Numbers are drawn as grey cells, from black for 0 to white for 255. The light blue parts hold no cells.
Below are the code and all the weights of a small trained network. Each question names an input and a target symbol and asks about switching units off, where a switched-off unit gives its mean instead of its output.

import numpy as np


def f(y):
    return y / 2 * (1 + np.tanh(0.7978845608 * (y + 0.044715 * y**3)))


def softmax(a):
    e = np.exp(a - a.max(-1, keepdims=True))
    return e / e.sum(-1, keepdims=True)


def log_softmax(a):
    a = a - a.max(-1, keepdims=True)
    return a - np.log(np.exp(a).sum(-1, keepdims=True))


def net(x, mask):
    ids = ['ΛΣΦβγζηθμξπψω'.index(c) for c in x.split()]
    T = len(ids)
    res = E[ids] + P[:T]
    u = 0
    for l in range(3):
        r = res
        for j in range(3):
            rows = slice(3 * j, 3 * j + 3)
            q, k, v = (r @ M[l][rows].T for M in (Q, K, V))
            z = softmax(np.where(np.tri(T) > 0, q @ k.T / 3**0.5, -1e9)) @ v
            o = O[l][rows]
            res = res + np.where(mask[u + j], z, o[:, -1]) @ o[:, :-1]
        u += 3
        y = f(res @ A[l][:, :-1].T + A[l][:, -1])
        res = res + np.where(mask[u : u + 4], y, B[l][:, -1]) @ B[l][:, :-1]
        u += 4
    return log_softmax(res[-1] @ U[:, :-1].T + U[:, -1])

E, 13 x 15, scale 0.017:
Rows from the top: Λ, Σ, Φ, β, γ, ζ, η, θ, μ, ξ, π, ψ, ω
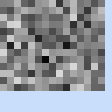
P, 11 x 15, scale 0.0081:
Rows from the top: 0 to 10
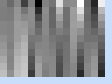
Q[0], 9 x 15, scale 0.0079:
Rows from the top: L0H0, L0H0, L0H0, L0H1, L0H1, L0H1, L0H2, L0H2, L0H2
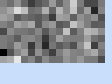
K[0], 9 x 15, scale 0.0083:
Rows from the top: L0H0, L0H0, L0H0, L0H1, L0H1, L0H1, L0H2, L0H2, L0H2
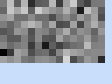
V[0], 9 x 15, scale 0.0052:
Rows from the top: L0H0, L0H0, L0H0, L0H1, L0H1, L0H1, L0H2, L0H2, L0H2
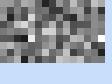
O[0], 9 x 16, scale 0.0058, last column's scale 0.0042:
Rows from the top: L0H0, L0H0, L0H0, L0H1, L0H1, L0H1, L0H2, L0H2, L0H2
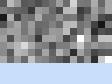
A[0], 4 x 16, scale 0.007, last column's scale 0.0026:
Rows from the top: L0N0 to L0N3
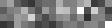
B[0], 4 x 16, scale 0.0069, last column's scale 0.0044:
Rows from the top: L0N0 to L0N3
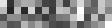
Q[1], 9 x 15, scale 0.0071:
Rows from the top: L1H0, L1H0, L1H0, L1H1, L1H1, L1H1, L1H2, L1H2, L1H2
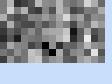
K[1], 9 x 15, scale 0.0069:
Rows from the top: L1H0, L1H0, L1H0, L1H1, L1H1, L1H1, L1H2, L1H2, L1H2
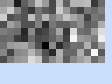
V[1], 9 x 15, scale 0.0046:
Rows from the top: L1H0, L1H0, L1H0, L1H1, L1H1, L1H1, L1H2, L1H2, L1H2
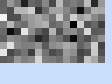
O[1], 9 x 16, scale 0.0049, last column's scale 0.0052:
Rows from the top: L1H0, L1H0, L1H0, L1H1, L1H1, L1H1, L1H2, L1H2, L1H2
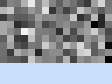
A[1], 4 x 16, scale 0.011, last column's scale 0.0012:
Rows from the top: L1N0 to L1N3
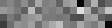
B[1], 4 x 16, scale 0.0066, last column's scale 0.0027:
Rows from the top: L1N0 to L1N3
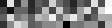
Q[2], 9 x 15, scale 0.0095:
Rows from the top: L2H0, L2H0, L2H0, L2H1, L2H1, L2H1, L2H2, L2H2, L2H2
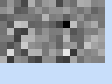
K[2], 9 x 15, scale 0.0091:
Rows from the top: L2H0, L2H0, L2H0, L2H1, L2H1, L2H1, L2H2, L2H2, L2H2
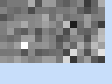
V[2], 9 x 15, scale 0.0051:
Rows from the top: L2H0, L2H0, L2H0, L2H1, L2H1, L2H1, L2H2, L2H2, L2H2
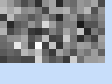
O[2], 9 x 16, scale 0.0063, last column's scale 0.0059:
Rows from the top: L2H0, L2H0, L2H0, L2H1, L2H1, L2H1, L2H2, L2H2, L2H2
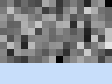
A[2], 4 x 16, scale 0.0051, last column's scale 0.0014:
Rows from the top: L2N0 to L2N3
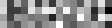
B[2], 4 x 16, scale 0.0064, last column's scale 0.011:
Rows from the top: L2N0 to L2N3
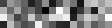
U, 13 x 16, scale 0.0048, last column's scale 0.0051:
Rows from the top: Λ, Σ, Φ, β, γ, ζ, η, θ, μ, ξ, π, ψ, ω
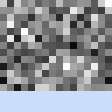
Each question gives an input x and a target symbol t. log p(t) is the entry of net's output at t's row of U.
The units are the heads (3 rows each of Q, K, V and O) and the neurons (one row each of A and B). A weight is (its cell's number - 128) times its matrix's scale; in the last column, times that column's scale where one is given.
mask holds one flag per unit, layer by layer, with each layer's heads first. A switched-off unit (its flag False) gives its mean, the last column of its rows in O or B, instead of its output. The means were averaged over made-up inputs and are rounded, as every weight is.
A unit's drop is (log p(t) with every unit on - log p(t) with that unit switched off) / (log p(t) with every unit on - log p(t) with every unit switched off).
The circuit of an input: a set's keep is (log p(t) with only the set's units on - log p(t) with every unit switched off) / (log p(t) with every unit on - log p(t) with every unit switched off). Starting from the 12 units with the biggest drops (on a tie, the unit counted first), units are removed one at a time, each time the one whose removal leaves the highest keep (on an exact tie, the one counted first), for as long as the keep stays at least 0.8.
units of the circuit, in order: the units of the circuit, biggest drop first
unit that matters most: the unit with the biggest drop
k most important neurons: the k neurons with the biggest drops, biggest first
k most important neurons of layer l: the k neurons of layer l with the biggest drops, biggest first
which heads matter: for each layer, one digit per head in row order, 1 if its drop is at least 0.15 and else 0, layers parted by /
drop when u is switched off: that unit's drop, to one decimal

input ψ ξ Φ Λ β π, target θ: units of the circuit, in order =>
[L1H1]
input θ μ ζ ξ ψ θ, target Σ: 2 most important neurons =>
[L2N2, L2N0]
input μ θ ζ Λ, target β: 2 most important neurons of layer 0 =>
[L0N0, L0N1]
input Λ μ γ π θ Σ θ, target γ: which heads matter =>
001 / 000 / 011
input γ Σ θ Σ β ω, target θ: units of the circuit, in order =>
[L1H1, L1N1]
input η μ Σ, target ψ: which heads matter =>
101 / 010 / 010
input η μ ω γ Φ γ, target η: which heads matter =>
001 / 000 / 011
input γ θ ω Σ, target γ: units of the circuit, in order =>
[L2H2, L0N3]
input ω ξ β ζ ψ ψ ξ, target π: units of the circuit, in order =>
[L2H1, L0H0]
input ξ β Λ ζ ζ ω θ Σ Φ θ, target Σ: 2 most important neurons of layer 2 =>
[L2N2, L2N3]
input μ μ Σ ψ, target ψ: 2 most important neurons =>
[L1N3, L0N3]
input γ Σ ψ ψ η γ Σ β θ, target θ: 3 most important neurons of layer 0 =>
[L0N3, L0N0, L0N1]
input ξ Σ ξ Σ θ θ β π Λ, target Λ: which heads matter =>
101 / 101 / 000
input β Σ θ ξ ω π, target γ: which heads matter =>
010 / 100 / 011
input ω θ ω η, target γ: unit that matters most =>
L2H2
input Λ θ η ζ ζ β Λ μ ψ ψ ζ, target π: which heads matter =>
100 / 100 / 110
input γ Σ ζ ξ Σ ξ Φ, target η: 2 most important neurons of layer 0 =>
[L0N3, L0N2]
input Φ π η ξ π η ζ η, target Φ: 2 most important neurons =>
[L1N2, L1N0]
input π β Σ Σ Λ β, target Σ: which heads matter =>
010 / 000 / 001
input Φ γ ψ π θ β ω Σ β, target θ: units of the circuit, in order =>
[L1H1, L2N2]
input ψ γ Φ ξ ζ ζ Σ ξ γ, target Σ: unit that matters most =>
L0H1
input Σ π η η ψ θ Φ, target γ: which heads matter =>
001 / 011 / 011
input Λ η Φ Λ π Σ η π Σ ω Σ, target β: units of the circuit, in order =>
[L2H2, L1N0, L0N0]
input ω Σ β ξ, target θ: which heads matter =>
001 / 010 / 000
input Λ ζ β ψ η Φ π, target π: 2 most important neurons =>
[L0N0, L2N0]
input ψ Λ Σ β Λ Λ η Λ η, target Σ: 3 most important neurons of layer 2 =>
[L2N2, L2N0, L2N1]
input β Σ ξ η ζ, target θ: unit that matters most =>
L1H1
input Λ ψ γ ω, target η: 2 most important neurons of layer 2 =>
[L2N0, L2N3]
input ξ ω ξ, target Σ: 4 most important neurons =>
[L2N2, L2N0, L1N1, L1N3]
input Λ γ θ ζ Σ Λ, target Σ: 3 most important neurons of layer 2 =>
[L2N2, L2N0, L2N1]
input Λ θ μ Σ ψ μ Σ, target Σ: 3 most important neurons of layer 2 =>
[L2N2, L2N0, L2N1]
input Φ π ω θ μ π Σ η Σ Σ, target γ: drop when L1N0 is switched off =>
0.1
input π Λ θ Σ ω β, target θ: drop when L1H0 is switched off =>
-0.1
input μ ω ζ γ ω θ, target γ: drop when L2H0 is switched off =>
-0.2
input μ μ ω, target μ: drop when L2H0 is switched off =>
0.0
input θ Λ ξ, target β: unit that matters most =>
L2H2
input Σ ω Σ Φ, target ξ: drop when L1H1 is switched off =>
0.4
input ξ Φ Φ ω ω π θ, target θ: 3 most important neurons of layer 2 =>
[L2N3, L2N1, L2N0]
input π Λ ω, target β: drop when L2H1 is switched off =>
0.2
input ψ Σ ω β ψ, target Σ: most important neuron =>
[L2N2]
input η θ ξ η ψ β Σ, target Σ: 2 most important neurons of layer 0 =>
[L0N1, L0N0]
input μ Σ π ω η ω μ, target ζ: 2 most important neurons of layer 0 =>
[L0N0, L0N1]
